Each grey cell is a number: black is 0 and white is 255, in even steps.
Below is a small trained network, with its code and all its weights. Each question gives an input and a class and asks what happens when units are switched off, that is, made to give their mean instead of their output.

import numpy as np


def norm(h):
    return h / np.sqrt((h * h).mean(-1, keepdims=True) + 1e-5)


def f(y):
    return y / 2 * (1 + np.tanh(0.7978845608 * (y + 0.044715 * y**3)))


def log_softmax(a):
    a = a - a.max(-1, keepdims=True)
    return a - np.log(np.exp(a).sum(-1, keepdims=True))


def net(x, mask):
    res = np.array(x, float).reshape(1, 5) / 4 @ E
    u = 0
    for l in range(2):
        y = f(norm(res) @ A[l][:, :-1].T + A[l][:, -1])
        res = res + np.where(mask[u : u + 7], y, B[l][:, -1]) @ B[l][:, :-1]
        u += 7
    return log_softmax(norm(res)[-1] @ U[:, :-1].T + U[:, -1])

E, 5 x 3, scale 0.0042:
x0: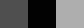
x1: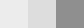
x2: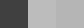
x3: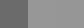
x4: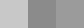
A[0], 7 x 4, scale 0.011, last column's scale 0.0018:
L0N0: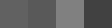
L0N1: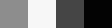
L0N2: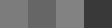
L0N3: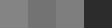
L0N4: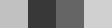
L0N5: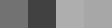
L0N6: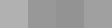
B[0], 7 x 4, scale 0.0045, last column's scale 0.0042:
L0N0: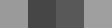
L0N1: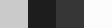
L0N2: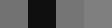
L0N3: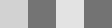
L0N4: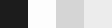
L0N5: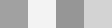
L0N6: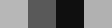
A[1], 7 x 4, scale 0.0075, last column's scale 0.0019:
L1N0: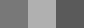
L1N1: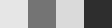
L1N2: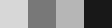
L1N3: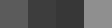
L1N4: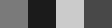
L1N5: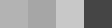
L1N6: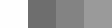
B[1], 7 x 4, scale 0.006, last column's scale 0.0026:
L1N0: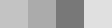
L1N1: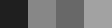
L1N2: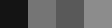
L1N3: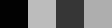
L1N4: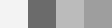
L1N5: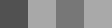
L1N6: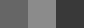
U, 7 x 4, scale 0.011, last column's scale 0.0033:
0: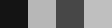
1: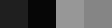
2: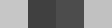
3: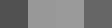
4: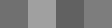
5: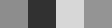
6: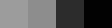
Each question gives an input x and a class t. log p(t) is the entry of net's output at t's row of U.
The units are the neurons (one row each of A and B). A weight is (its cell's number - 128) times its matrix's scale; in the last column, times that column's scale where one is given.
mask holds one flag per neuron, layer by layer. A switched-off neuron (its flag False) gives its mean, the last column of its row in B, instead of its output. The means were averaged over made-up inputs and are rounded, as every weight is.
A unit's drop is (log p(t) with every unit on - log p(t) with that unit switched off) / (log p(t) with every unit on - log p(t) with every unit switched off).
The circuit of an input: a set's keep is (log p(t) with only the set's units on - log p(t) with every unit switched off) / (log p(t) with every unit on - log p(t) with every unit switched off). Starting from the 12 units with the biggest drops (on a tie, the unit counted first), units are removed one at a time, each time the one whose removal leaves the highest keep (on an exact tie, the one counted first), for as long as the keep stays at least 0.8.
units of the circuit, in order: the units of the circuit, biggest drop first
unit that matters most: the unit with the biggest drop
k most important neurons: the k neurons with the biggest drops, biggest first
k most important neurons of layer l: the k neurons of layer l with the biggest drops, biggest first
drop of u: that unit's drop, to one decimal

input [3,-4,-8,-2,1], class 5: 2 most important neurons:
L0N4; L1N4
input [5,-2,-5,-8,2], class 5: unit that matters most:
L0N4
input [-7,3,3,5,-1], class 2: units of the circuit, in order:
L0N1; L0N4
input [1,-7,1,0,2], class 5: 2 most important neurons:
L0N6; L1N4
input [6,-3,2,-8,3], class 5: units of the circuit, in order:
L1N4; L0N5
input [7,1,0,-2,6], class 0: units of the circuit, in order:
L0N5; L1N1
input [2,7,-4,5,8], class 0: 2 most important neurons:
L1N1; L1N2
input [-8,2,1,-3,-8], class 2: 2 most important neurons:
L0N1; L0N4
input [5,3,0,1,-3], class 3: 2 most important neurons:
L0N5; L0N1
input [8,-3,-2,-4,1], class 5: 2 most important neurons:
L1N4; L0N5
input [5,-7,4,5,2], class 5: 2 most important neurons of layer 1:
L1N4; L1N6
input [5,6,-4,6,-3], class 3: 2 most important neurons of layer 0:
L0N4; L0N1
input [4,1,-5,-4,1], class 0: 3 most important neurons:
L0N5; L1N5; L1N4
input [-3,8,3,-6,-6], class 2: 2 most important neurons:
L0N1; L0N4
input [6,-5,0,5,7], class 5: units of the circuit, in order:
L1N4
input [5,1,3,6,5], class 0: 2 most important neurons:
L0N5; L1N1
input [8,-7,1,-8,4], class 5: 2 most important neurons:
L1N4; L0N5
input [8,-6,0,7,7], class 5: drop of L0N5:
0.2
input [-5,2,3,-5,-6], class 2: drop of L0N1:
0.2
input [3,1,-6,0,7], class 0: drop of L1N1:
0.1
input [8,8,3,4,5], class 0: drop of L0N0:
0.0
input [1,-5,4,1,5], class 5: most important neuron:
L0N4
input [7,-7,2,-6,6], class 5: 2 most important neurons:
L1N4; L0N5
